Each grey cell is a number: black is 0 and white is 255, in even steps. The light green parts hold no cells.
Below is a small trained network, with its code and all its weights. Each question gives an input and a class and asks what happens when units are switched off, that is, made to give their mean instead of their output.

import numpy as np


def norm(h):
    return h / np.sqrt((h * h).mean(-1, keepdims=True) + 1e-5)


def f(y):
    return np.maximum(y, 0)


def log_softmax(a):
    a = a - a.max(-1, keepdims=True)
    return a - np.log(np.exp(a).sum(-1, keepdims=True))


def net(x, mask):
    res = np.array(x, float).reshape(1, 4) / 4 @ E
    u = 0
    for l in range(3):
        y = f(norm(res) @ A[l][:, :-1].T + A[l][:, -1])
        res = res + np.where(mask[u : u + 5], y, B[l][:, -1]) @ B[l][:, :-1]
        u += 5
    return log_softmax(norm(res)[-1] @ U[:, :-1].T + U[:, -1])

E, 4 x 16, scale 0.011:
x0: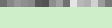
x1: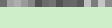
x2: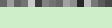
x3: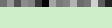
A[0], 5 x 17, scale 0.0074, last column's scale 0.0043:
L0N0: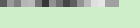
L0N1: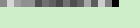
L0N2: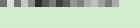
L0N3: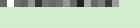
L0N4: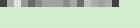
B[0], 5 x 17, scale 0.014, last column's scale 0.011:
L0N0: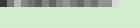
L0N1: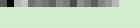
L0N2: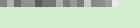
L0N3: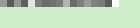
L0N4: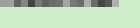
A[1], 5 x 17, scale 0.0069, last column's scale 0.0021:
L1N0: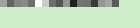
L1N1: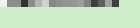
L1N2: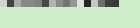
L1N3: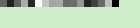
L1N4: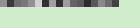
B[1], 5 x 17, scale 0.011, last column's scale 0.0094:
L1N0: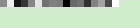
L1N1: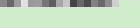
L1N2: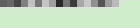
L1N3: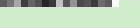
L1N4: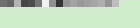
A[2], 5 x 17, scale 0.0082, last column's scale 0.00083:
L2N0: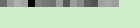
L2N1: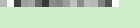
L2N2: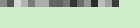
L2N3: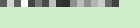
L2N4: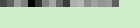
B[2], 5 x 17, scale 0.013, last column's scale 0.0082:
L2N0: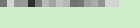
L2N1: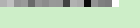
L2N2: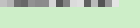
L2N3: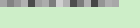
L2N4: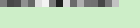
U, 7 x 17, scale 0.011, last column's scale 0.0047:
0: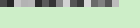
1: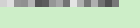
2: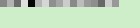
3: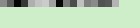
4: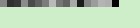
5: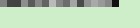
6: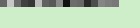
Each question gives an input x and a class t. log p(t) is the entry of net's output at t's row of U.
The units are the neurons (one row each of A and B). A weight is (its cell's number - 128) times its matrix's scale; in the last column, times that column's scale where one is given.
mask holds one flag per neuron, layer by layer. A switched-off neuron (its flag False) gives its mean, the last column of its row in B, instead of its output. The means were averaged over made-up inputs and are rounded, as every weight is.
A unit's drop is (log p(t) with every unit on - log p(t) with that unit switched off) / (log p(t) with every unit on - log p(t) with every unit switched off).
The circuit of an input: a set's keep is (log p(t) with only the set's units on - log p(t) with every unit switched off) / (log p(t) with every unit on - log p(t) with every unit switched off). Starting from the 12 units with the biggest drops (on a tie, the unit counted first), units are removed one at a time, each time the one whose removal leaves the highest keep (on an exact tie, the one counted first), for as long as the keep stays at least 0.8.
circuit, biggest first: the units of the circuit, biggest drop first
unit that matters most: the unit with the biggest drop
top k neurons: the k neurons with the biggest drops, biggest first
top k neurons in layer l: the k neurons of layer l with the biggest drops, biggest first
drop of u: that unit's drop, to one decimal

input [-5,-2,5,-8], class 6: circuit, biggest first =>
L1N0
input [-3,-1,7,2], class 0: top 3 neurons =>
L0N3, L1N0, L2N2
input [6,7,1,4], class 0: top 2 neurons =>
L0N0, L1N0
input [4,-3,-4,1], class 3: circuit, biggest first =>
L0N2, L1N2
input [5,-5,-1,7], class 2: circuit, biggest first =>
L0N3, L2N3
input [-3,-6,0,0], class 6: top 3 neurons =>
L0N3, L1N3, L0N2
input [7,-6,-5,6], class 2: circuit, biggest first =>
L0N3, L2N3
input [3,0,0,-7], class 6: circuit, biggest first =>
L0N2, L1N0
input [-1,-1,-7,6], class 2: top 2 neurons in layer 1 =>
L1N3, L1N4
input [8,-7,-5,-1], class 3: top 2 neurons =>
L1N2, L0N2
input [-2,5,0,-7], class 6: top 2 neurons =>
L1N0, L0N3
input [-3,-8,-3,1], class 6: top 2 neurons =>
L0N3, L1N3
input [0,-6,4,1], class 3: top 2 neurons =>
L0N2, L0N0
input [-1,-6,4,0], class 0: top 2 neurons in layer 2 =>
L2N1, L2N2
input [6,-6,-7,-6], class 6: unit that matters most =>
L0N2
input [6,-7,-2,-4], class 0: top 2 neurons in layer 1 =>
L1N3, L1N0
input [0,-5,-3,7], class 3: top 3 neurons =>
L1N2, L0N2, L2N0
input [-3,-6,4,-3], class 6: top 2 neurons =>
L0N3, L0N2
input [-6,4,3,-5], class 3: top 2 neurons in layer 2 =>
L2N2, L2N1
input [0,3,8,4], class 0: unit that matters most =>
L0N3
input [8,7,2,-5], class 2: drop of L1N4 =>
-0.1
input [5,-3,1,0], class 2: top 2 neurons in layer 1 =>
L1N1, L1N0
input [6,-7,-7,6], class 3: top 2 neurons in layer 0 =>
L0N2, L0N4
